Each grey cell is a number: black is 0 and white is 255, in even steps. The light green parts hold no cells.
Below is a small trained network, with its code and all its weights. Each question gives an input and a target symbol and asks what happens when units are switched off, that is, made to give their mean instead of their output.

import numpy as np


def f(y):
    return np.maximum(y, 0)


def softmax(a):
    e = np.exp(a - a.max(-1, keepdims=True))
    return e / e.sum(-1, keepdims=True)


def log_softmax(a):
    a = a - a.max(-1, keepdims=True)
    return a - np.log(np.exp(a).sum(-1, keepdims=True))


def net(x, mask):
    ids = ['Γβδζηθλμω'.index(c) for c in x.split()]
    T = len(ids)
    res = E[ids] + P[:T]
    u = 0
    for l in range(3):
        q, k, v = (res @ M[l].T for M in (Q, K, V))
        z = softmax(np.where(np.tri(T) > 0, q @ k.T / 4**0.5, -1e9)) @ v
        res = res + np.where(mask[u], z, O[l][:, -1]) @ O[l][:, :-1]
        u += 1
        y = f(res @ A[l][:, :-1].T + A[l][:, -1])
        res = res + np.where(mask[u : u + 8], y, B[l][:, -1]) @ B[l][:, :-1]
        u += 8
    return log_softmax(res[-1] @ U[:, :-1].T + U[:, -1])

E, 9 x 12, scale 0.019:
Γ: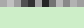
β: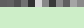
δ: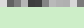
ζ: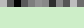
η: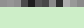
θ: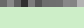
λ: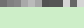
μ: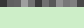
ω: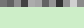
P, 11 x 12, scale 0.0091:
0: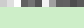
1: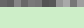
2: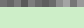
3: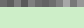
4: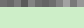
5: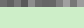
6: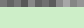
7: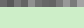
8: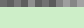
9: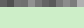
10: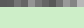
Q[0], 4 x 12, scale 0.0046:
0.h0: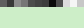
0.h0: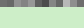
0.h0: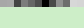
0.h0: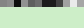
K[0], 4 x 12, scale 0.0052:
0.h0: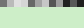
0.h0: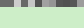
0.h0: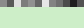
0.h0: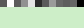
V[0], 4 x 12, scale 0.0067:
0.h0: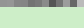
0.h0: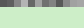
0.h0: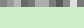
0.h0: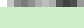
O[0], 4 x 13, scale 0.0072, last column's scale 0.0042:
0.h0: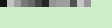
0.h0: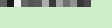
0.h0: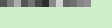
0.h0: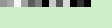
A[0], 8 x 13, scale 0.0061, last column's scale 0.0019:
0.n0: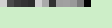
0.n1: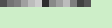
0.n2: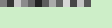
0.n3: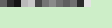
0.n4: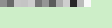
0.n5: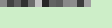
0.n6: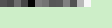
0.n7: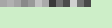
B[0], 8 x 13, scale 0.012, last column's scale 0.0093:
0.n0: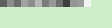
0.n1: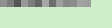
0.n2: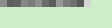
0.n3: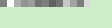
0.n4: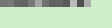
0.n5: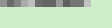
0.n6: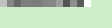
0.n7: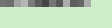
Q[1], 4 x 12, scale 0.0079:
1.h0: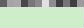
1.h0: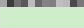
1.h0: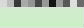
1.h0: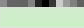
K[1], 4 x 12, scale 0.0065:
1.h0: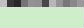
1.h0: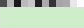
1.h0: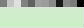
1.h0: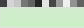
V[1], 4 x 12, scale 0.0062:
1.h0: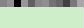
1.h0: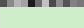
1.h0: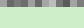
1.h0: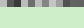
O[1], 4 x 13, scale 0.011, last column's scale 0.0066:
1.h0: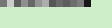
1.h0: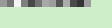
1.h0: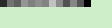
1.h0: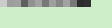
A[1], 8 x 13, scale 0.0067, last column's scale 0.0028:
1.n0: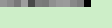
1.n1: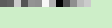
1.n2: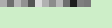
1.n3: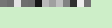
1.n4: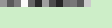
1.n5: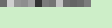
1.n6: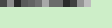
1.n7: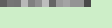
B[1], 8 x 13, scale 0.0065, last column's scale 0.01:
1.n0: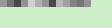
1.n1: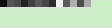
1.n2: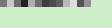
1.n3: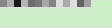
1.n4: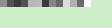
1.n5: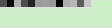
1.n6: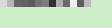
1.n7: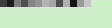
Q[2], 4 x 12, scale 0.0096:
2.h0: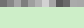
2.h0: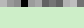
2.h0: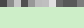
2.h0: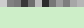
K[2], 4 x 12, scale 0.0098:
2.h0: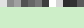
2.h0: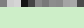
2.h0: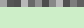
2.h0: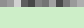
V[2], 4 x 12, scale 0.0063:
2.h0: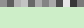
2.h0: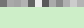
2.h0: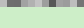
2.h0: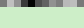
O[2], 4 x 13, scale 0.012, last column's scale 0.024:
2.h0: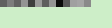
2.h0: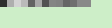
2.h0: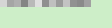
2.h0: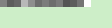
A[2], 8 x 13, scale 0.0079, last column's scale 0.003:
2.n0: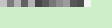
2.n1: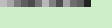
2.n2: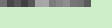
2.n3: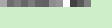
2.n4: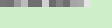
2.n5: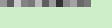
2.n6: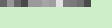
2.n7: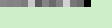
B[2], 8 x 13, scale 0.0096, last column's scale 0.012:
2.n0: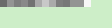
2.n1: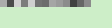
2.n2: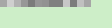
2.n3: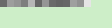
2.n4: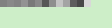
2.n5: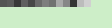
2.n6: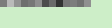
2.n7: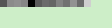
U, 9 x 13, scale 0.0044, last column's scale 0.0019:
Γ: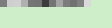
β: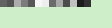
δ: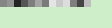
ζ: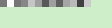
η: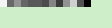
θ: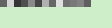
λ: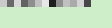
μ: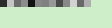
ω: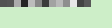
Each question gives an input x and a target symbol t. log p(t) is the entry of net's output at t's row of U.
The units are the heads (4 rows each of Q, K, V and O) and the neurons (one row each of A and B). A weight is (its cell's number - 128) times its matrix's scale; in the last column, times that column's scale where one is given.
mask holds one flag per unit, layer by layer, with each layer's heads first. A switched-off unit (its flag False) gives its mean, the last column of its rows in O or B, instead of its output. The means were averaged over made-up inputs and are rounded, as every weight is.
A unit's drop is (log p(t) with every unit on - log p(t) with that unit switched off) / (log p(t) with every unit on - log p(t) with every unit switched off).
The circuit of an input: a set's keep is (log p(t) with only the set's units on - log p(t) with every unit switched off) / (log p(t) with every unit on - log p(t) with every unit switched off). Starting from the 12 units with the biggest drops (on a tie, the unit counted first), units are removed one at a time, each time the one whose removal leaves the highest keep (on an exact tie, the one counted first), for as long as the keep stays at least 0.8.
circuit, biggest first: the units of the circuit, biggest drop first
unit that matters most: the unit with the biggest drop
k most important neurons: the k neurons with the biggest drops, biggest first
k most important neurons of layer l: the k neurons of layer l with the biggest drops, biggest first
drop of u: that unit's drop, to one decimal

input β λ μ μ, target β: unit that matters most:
0.h0
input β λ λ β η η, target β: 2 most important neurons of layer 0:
[0.n3 0.n6]
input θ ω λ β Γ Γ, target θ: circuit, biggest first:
[2.h0 1.h0]
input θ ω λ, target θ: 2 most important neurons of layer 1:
[1.n4 1.n5]
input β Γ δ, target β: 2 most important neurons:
[2.n0 1.n2]
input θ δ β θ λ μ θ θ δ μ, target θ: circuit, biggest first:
[0.h0 1.h0]
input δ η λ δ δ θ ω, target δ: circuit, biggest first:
[2.n5 1.h0 0.h0]
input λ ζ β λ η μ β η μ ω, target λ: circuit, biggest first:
[0.h0 1.h0]
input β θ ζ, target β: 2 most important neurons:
[1.n2 2.n0]
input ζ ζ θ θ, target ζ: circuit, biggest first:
[1.h0 2.h0 2.n6]
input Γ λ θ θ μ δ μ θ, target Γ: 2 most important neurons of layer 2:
[2.n0 2.n4]
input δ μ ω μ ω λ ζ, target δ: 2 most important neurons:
[2.n5 0.n0]
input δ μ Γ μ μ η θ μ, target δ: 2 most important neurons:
[2.n5 0.n2]
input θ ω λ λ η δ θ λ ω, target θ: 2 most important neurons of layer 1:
[1.n4 1.n5]
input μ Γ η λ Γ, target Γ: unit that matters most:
1.n4
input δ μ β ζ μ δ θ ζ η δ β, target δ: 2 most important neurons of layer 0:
[0.n2 0.n7]
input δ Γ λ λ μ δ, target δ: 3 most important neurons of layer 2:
[2.n4 2.n3 2.n7]
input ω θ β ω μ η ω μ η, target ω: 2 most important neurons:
[0.n0 1.n3]
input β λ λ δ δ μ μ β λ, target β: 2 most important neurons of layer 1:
[1.n2 1.n7]
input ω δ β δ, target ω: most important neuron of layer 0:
[0.n6]
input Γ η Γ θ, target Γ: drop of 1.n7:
0.1
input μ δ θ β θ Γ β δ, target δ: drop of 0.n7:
0.1
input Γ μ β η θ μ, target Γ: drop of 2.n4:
0.2
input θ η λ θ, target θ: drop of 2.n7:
0.0
